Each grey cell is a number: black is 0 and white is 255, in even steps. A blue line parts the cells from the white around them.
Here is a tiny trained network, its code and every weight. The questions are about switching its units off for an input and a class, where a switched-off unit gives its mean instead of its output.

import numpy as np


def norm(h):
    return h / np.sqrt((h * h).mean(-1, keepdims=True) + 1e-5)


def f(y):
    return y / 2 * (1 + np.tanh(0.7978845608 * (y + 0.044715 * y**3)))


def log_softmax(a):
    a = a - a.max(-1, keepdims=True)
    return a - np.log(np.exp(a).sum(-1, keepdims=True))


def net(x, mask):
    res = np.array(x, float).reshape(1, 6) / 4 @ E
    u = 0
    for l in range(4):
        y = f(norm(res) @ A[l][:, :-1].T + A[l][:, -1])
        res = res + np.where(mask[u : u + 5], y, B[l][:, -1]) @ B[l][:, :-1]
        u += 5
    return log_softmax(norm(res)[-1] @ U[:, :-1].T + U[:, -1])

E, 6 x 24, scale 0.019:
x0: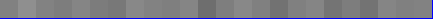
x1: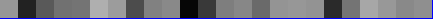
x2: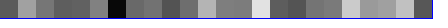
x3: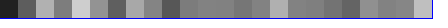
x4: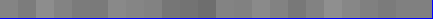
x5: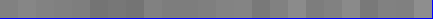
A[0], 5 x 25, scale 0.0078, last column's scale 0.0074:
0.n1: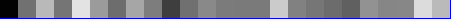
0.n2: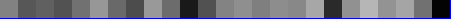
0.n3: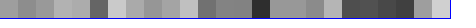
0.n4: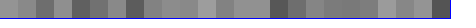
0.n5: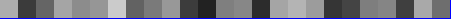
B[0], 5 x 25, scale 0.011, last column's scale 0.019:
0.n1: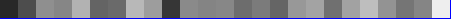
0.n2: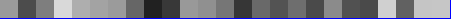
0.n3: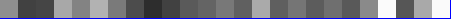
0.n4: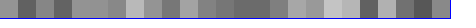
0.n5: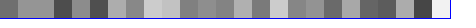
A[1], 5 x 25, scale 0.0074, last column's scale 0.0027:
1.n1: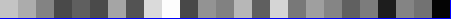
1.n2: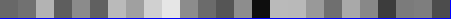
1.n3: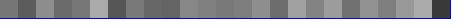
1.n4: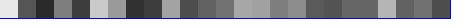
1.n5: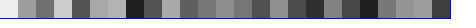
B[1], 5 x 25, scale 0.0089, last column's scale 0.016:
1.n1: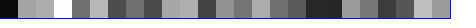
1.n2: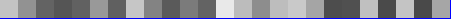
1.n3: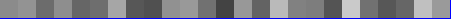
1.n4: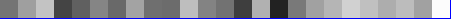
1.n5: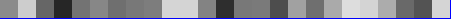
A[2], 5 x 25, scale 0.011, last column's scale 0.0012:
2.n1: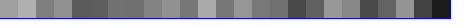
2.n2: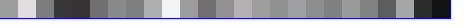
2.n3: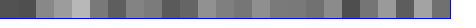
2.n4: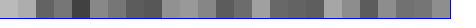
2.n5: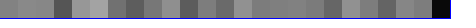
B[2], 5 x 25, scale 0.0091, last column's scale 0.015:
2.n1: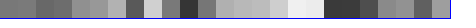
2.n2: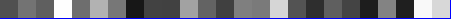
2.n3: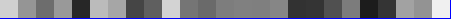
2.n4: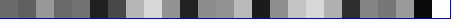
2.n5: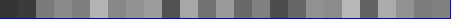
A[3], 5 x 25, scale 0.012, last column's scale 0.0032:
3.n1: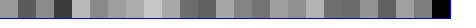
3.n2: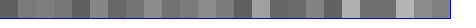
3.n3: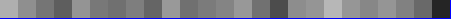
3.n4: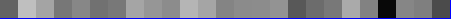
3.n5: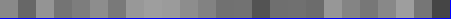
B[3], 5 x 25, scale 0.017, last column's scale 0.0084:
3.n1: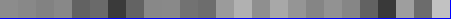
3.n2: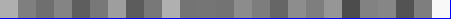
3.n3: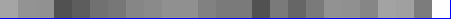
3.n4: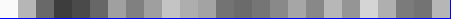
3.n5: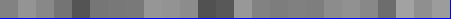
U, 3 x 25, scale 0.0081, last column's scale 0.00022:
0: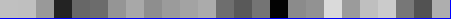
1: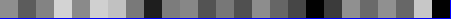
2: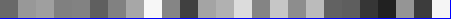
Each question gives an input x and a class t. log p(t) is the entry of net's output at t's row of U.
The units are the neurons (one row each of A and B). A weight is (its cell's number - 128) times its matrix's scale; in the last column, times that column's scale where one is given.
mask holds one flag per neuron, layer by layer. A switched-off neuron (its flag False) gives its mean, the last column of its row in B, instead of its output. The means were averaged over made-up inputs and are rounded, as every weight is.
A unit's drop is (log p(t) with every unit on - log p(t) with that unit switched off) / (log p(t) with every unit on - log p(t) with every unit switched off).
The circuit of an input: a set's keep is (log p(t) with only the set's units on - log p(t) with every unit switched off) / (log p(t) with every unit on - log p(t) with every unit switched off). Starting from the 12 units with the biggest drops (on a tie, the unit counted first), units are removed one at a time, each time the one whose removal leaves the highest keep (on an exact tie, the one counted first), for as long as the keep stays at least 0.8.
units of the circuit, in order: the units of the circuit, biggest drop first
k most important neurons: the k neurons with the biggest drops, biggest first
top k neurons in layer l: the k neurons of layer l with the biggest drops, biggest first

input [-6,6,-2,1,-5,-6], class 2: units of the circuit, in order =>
(0.n5)
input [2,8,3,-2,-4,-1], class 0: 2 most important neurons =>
(0.n2 0.n1)
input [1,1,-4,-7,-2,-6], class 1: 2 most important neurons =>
(0.n5 2.n2)
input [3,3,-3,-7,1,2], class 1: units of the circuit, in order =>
(0.n5 2.n2)
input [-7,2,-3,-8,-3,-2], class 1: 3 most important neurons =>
(2.n2 0.n5 0.n2)
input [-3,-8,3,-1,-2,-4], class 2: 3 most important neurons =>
(0.n1 2.n1 1.n4)
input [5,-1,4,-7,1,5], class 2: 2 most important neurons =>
(0.n3 0.n2)
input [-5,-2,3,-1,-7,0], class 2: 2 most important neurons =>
(0.n1 0.n3)
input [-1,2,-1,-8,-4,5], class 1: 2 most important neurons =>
(2.n2 0.n3)
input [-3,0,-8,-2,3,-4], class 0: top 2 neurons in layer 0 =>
(0.n3 0.n1)
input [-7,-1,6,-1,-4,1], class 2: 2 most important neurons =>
(0.n1 0.n3)
